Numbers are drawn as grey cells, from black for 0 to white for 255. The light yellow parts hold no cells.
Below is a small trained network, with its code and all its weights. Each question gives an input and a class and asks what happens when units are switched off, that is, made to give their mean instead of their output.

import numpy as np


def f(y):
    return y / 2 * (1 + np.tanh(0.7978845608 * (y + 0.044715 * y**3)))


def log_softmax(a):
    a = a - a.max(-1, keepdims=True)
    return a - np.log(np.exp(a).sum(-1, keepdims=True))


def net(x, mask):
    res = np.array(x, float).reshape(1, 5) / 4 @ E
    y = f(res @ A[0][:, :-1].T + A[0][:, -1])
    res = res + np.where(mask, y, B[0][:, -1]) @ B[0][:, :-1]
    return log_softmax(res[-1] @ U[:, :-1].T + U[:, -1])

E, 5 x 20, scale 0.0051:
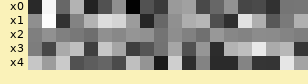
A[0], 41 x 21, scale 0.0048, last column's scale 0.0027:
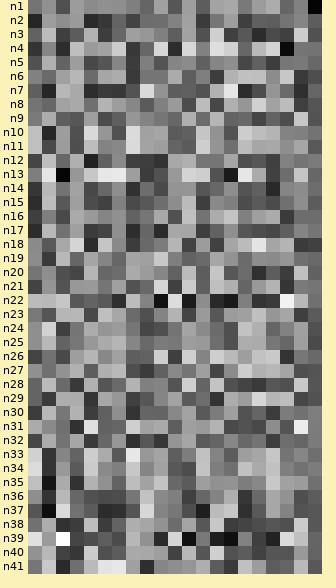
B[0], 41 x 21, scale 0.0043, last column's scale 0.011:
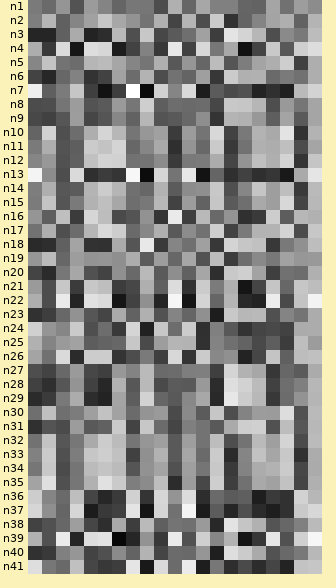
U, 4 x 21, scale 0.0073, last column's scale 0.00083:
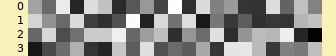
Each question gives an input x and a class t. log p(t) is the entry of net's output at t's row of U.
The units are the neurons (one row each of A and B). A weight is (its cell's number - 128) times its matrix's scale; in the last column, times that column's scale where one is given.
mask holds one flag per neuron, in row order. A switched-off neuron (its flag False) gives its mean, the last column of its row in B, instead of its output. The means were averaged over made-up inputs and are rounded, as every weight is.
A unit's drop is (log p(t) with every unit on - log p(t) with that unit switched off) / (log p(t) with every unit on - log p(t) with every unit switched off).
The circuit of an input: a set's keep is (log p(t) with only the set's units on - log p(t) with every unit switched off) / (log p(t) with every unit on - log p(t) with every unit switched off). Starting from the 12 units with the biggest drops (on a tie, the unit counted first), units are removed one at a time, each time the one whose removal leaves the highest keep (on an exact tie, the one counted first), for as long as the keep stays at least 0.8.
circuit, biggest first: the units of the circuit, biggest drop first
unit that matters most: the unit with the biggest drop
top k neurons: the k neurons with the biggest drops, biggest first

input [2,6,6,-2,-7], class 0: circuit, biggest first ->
[n4]
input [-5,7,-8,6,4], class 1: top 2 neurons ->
[n13; n41]
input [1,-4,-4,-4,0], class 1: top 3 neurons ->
[n37; n7; n18]
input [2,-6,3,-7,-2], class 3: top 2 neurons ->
[n3; n13]
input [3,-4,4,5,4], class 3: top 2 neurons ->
[n4; n13]
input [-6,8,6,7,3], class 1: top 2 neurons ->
[n13; n41]
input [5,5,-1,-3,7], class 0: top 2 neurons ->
[n22; n39]
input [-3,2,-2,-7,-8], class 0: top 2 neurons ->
[n4; n26]
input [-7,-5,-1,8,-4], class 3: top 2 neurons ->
[n29; n18]
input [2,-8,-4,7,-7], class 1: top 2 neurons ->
[n7; n37]
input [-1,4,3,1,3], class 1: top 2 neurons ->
[n4; n13]
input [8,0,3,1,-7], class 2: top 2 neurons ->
[n22; n39]
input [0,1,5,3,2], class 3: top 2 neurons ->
[n4; n26]
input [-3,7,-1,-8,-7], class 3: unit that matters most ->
n31
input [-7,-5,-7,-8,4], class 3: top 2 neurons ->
[n40; n38]
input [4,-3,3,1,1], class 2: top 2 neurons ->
[n13; n41]
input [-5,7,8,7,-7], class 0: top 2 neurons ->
[n4; n26]
